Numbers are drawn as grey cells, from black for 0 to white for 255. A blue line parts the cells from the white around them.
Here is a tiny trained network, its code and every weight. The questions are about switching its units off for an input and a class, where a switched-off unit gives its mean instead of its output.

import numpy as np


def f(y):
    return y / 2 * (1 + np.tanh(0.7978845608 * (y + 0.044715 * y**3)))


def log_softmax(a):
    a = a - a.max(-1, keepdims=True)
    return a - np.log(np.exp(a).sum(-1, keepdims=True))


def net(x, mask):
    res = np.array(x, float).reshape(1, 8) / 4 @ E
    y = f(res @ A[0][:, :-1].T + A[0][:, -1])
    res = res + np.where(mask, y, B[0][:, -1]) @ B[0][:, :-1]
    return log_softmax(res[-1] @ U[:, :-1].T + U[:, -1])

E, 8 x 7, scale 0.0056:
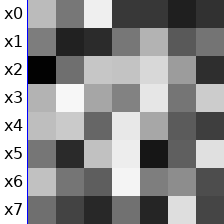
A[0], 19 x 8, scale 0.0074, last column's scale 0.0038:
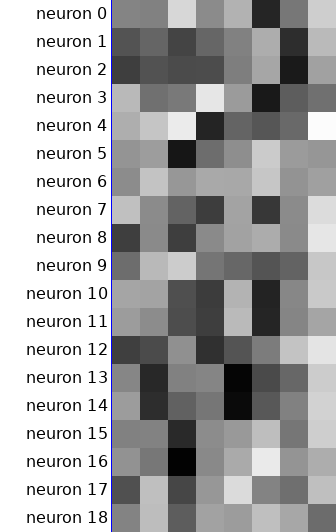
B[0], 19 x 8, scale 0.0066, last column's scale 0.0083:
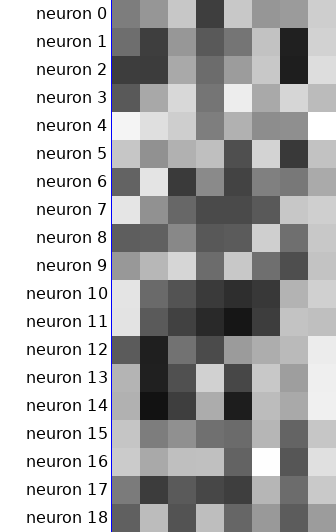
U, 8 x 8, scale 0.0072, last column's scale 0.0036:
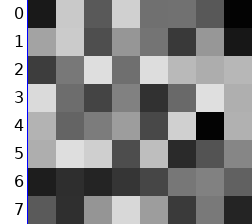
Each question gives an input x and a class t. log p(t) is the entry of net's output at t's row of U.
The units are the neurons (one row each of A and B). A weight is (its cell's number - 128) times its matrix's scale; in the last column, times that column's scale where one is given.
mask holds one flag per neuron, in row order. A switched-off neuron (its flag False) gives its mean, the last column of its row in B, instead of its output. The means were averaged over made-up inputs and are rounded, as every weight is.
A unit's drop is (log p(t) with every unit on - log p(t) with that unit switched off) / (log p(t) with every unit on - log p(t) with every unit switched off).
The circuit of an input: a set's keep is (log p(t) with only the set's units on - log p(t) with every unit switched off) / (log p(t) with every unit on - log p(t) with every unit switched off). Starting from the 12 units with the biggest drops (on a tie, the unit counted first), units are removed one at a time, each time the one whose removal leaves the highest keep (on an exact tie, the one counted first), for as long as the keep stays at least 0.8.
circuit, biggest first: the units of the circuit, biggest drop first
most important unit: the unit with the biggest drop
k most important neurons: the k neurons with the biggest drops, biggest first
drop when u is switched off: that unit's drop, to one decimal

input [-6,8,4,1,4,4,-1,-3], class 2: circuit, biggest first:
[neuron 3]
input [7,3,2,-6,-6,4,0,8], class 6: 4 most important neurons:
[neuron 12; neuron 16; neuron 4; neuron 5]
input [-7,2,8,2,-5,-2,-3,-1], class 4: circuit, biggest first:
[neuron 16; neuron 17]
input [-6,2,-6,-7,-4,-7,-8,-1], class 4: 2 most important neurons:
[neuron 16; neuron 5]
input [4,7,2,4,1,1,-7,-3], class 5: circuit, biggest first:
[neuron 14; neuron 13]
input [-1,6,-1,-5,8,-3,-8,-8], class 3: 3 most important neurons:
[neuron 11; neuron 10; neuron 7]
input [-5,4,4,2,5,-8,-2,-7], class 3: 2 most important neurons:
[neuron 11; neuron 10]
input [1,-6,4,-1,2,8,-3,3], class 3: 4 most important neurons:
[neuron 2; neuron 1; neuron 13; neuron 16]
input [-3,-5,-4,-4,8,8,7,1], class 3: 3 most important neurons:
[neuron 2; neuron 1; neuron 14]
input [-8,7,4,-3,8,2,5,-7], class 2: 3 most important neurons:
[neuron 3; neuron 14; neuron 13]
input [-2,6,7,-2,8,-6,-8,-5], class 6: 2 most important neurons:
[neuron 17; neuron 4]
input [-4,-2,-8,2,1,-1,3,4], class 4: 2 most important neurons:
[neuron 5; neuron 16]
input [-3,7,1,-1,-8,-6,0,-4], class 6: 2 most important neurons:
[neuron 4; neuron 11]
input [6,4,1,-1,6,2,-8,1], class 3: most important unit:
neuron 13
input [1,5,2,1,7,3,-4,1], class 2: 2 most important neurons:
[neuron 3; neuron 14]
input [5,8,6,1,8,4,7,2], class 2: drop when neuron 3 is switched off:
0.5
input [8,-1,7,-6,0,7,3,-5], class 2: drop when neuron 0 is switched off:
0.2
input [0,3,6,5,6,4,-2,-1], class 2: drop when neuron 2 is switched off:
-0.1
